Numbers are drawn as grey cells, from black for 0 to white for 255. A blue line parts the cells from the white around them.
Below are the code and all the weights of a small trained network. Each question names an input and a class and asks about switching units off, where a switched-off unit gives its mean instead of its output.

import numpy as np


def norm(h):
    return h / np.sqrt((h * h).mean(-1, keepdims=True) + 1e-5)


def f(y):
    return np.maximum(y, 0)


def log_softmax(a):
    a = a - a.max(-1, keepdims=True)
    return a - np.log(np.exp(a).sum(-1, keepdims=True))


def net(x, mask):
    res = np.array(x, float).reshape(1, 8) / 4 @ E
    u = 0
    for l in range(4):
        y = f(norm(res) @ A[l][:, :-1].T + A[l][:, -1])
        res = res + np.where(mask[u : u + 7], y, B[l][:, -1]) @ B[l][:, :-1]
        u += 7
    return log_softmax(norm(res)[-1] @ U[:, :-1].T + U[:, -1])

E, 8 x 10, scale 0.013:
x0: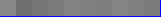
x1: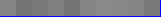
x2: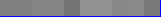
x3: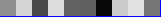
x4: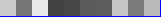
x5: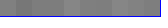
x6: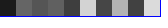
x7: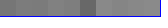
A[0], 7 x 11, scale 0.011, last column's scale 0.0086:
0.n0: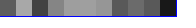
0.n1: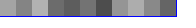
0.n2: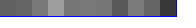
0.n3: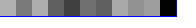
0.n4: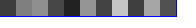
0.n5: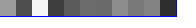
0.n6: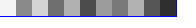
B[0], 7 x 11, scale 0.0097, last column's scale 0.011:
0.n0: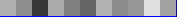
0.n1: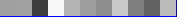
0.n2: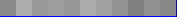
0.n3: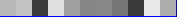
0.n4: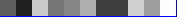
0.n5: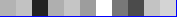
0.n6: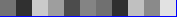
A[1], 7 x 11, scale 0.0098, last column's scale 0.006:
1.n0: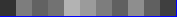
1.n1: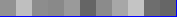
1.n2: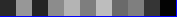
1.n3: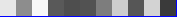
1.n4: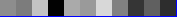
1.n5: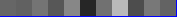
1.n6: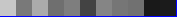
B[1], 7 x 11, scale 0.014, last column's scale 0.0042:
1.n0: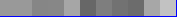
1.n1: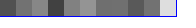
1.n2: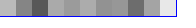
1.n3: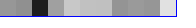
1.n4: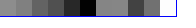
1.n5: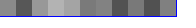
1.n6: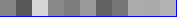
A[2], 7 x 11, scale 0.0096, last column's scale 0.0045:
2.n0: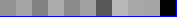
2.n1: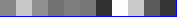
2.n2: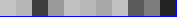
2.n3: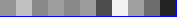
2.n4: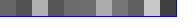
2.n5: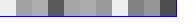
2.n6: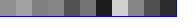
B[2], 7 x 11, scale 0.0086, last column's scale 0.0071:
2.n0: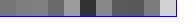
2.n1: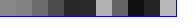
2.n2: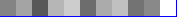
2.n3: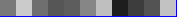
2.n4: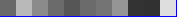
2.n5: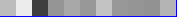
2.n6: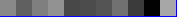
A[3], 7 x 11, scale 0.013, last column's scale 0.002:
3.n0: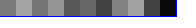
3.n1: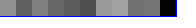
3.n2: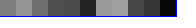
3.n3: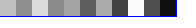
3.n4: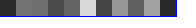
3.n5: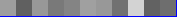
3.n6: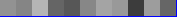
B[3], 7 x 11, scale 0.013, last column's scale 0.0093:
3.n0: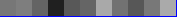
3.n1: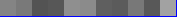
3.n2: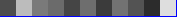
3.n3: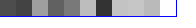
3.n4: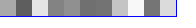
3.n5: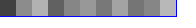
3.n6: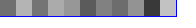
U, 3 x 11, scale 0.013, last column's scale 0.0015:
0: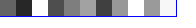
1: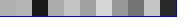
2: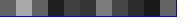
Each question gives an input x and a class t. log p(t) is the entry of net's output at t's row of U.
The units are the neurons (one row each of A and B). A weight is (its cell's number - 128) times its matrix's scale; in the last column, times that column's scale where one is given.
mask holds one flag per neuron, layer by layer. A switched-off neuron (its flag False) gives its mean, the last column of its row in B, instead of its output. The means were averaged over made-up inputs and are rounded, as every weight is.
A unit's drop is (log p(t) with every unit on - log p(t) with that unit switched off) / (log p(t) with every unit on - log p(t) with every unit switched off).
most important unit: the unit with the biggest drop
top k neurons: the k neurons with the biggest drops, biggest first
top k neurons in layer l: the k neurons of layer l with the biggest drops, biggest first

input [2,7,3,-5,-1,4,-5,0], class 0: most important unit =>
0.n6
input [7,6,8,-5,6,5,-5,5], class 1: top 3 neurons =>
[0.n5, 0.n4, 1.n3]
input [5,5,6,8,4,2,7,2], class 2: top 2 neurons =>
[2.n1, 2.n6]
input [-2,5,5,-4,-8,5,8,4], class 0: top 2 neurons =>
[0.n5, 3.n4]
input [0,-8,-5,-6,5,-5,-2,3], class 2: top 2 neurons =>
[1.n4, 0.n3]
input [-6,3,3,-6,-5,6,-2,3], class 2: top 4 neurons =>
[1.n4, 0.n1, 0.n5, 0.n3]
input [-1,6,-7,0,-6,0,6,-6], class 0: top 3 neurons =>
[0.n5, 3.n4, 0.n1]
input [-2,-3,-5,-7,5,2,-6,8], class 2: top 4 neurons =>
[1.n4, 0.n4, 0.n5, 2.n4]
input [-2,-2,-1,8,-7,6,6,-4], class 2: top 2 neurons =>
[0.n5, 1.n3]
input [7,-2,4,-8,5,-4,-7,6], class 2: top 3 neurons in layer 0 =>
[0.n4, 0.n5, 0.n1]
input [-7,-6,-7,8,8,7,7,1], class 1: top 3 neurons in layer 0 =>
[0.n3, 0.n1, 0.n6]
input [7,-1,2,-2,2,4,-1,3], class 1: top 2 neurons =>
[0.n5, 0.n4]
